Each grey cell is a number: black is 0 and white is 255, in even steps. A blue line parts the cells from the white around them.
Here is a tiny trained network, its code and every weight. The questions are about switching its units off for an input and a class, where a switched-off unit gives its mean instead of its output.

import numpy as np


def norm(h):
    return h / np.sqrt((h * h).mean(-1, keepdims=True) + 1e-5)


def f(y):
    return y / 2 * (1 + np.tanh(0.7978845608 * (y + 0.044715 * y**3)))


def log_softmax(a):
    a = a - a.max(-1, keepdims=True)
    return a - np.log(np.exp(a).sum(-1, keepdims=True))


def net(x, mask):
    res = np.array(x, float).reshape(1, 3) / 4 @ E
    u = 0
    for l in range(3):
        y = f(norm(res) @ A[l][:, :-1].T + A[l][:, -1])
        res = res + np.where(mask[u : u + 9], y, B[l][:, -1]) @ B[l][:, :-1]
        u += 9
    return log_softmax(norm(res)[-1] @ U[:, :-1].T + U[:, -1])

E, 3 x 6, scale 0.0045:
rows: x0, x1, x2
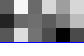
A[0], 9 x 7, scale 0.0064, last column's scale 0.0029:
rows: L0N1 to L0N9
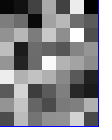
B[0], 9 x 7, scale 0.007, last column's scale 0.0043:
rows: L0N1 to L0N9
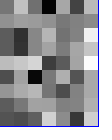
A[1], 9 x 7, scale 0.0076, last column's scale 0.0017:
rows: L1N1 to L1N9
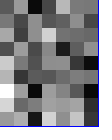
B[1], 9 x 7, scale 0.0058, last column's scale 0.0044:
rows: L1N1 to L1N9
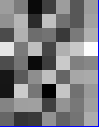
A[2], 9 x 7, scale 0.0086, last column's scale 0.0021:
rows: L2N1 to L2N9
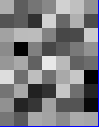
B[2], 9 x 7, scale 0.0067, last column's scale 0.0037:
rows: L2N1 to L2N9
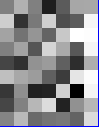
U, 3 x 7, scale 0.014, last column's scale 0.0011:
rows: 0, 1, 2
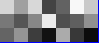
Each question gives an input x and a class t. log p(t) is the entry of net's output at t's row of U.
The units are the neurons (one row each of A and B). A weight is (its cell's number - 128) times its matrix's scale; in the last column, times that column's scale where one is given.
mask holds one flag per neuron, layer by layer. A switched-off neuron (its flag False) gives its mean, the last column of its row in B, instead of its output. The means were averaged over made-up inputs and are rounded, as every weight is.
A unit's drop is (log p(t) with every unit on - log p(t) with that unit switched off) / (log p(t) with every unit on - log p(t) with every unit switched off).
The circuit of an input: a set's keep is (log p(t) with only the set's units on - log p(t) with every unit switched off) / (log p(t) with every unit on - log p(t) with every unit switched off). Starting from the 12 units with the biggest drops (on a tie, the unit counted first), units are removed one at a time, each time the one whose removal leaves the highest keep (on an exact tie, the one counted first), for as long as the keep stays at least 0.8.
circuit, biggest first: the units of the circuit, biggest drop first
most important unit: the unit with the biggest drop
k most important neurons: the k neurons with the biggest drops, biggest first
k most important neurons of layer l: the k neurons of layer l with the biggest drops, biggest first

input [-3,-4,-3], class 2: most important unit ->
L0N6
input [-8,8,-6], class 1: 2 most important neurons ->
[L1N4, L0N4]
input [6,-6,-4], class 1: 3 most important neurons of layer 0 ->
[L0N3, L0N1, L0N6]
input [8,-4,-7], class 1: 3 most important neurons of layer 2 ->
[L2N5, L2N3, L2N2]
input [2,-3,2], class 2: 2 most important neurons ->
[L0N6, L0N5]
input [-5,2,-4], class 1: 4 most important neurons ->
[L1N4, L0N4, L1N6, L1N2]
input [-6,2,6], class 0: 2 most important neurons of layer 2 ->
[L2N3, L2N2]
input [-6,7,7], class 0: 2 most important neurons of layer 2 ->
[L2N7, L2N3]
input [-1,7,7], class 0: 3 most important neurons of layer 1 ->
[L1N4, L1N5, L1N7]
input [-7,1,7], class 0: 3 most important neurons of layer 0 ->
[L0N3, L0N9, L0N7]
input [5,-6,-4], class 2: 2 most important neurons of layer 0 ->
[L0N6, L0N4]
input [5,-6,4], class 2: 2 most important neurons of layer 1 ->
[L1N7, L1N4]
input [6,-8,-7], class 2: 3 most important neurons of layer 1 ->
[L1N7, L1N4, L1N9]
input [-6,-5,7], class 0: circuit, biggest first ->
[L2N3]
